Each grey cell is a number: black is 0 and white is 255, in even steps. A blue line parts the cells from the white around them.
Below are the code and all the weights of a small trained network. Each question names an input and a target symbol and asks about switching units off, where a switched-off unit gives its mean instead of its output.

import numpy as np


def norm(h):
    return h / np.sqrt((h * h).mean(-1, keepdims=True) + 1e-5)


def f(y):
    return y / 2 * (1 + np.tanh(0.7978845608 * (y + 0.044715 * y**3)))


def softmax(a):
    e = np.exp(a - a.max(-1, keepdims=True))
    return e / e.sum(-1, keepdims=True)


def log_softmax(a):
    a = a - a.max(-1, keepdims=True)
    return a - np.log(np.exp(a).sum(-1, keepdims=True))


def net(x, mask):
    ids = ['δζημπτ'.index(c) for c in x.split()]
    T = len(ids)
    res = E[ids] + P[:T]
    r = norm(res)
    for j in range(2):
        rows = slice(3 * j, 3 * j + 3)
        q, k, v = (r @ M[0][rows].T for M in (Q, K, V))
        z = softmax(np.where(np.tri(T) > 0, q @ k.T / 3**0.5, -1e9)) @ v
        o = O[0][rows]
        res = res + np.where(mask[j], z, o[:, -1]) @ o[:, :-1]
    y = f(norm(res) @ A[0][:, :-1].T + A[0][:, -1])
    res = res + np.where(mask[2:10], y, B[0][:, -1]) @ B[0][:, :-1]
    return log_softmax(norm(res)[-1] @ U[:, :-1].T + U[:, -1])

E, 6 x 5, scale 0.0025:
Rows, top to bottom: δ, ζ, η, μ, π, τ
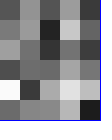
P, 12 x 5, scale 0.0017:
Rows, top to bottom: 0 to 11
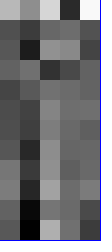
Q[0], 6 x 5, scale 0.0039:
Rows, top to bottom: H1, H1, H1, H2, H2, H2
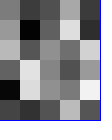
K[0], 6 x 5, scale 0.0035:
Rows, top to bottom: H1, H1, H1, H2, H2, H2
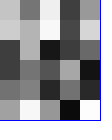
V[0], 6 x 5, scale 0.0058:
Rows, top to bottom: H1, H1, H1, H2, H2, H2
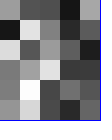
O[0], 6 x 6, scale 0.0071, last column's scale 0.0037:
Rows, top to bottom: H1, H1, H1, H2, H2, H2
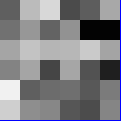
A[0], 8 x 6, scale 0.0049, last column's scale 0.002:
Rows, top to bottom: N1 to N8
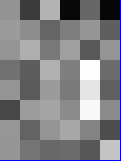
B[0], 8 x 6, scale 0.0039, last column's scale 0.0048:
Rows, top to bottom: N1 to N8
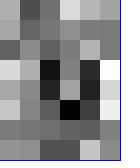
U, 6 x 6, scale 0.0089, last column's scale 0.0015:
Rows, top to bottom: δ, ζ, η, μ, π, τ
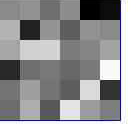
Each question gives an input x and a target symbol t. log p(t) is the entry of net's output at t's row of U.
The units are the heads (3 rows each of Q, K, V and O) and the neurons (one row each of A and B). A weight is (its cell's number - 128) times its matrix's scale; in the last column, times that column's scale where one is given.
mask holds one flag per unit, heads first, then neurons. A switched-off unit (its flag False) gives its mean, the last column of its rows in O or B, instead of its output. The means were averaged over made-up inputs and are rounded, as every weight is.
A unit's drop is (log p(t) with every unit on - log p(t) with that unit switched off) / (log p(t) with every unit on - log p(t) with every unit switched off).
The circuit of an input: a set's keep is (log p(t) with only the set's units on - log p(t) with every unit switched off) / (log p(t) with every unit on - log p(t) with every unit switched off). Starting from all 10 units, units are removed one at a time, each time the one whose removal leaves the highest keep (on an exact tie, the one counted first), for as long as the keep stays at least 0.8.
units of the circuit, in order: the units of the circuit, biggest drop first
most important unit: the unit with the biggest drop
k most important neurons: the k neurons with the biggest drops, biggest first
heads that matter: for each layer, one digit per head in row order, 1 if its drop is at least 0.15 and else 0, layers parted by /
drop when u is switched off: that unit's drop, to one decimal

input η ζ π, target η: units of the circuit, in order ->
(H1)
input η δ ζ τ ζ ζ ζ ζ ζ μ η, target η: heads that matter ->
11
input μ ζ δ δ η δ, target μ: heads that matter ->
10
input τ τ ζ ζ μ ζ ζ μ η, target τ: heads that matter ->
11
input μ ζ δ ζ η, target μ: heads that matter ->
11
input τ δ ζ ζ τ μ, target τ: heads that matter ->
11
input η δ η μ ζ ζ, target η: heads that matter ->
10
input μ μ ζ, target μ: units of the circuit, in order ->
(H1; H2)
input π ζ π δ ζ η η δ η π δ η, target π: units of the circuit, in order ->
(H2; H1)
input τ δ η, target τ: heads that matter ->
01
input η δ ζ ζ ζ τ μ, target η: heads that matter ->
11
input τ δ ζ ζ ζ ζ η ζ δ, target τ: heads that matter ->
11
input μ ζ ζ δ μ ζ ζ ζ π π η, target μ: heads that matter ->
01
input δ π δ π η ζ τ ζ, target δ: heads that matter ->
00
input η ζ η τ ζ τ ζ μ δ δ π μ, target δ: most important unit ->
N4
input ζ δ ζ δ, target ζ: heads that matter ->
11
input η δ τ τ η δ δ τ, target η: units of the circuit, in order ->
(H1; N5)
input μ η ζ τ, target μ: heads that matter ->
10
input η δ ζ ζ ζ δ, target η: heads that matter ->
10
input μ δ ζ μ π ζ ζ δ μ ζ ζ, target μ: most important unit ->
H2
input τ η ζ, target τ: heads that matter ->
01
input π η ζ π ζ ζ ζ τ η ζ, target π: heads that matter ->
11
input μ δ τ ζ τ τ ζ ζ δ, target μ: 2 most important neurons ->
(N4; N5)
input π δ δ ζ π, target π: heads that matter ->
01
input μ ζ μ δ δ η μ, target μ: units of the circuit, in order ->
(H1; H2; N4)
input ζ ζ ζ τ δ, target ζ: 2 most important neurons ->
(N4; N5)
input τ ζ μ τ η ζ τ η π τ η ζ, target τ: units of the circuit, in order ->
(H2)
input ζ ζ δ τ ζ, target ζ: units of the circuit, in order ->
(H2; H1; N4; N5)
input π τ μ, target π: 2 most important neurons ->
(N6; N4)
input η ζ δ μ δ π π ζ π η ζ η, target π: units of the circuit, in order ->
(H1; H2)
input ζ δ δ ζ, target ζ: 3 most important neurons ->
(N4; N5; N6)
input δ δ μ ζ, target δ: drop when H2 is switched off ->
0.2
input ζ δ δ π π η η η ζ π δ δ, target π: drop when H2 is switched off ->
0.4
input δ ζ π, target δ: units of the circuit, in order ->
(H1)
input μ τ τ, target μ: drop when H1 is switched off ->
0.1
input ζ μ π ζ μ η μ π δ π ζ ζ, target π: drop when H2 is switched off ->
0.5
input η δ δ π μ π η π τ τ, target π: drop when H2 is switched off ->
0.5
